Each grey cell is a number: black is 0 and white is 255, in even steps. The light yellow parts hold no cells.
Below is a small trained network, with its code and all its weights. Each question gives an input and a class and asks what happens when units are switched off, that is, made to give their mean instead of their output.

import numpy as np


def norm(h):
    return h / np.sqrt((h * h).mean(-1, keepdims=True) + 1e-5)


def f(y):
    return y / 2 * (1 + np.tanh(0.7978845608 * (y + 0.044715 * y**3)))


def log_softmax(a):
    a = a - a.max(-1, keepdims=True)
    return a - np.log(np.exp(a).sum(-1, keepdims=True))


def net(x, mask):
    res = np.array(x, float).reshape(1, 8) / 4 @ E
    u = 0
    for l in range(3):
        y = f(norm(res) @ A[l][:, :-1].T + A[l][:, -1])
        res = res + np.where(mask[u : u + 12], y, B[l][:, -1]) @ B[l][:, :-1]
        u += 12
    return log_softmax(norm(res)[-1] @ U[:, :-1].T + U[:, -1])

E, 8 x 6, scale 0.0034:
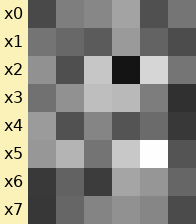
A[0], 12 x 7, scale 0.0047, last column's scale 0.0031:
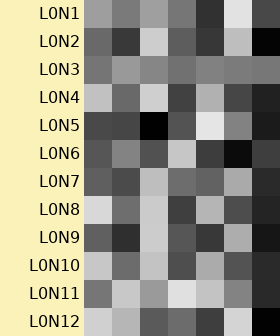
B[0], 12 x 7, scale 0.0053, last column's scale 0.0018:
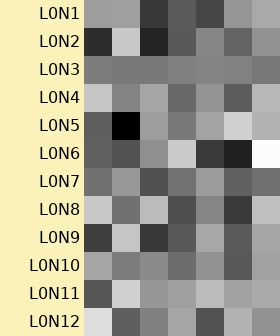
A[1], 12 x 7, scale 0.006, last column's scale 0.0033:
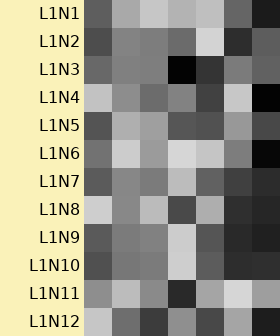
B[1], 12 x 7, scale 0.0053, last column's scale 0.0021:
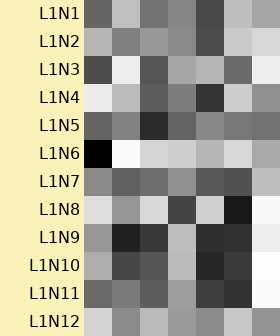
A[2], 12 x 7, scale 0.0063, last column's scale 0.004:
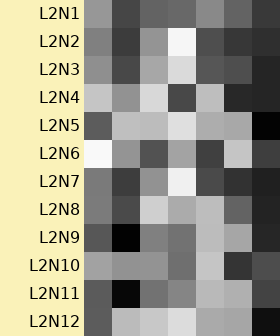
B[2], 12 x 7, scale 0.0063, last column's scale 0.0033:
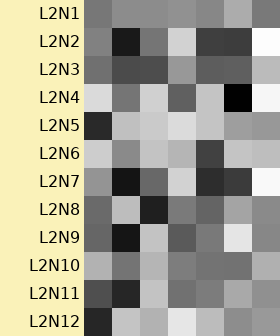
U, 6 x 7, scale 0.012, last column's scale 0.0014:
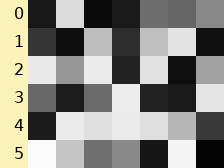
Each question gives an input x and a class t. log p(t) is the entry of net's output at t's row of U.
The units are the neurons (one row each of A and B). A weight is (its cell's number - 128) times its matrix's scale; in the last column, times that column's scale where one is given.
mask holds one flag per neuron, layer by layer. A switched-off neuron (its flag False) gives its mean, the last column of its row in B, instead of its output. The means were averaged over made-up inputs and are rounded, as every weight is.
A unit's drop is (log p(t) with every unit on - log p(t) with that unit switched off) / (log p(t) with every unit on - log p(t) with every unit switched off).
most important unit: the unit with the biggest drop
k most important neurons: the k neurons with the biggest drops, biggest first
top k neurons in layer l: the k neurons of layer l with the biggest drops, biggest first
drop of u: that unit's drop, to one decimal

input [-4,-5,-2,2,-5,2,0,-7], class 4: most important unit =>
L0N11
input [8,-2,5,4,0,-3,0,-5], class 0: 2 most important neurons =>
(L0N2 L0N9)
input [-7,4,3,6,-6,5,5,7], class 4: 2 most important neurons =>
(L1N6 L0N11)
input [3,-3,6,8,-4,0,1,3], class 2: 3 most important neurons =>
(L1N8 L2N4 L0N4)
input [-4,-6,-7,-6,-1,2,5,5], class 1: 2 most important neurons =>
(L0N5 L1N3)
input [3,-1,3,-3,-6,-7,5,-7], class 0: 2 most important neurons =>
(L0N2 L0N9)
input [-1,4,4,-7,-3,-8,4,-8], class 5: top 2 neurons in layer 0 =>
(L0N12 L0N1)
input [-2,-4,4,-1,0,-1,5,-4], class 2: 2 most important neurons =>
(L0N8 L2N4)
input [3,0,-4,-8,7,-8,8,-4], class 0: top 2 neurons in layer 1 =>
(L1N3 L1N2)
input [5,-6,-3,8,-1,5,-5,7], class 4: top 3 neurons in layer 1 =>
(L1N6 L1N1 L1N11)
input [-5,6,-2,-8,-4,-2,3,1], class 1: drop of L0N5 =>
0.7
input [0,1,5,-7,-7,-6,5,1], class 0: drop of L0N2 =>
0.2
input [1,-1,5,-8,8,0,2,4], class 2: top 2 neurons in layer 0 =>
(L0N8 L0N4)
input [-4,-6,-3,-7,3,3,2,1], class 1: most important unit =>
L0N5
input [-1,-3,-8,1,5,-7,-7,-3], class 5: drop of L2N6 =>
0.0
